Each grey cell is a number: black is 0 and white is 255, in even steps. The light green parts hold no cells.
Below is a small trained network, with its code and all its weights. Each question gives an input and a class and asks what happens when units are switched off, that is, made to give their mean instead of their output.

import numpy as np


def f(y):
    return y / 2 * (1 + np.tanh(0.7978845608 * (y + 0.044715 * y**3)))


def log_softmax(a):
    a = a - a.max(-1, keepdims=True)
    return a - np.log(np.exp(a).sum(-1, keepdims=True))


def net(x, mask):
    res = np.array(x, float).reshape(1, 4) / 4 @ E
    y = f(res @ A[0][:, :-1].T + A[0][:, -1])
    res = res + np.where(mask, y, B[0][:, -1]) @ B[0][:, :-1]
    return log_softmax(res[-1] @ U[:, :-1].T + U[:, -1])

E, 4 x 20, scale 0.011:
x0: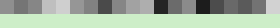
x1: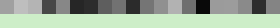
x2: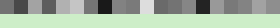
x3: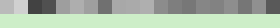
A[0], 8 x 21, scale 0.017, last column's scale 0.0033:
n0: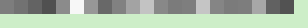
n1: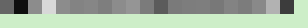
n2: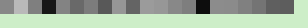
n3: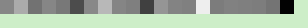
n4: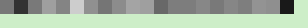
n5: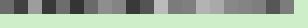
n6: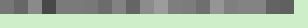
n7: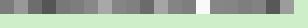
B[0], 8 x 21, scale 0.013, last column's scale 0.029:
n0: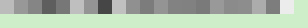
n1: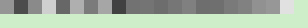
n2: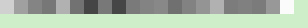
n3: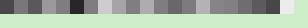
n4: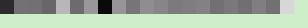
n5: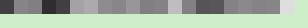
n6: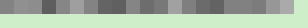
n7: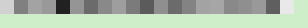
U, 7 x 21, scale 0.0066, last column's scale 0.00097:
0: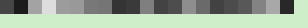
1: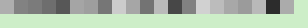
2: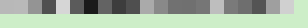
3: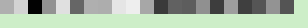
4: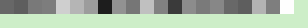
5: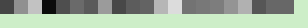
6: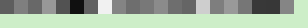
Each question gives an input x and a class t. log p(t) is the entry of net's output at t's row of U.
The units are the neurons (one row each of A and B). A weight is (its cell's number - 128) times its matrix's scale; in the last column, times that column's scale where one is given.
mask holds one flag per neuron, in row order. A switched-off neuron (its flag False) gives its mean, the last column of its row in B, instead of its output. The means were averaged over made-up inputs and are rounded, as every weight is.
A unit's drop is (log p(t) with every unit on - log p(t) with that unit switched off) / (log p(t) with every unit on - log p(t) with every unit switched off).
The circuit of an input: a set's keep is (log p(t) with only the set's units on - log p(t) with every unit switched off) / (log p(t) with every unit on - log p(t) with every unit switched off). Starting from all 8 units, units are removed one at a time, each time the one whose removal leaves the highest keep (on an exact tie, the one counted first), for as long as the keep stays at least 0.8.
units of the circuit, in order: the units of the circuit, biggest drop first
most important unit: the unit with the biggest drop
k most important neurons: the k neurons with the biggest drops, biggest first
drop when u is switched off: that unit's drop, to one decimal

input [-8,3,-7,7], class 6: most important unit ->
n3
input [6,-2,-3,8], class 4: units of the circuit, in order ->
n7; n3
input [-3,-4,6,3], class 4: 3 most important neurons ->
n4; n7; n3
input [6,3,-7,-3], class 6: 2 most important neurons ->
n4; n0
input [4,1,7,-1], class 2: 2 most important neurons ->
n2; n5
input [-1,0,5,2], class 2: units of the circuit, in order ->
n7; n5
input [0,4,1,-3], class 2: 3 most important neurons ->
n2; n7; n3
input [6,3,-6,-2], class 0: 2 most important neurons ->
n3; n2
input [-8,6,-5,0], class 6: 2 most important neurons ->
n3; n7
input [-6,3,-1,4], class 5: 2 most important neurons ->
n5; n0
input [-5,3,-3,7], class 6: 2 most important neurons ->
n3; n0
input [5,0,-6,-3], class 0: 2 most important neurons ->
n7; n1
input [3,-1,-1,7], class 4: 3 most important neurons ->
n7; n3; n5
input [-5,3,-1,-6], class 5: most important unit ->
n5
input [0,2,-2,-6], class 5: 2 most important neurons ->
n5; n3
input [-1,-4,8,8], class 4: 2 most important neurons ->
n4; n7
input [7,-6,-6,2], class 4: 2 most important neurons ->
n4; n0
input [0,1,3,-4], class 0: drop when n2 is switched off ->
0.1
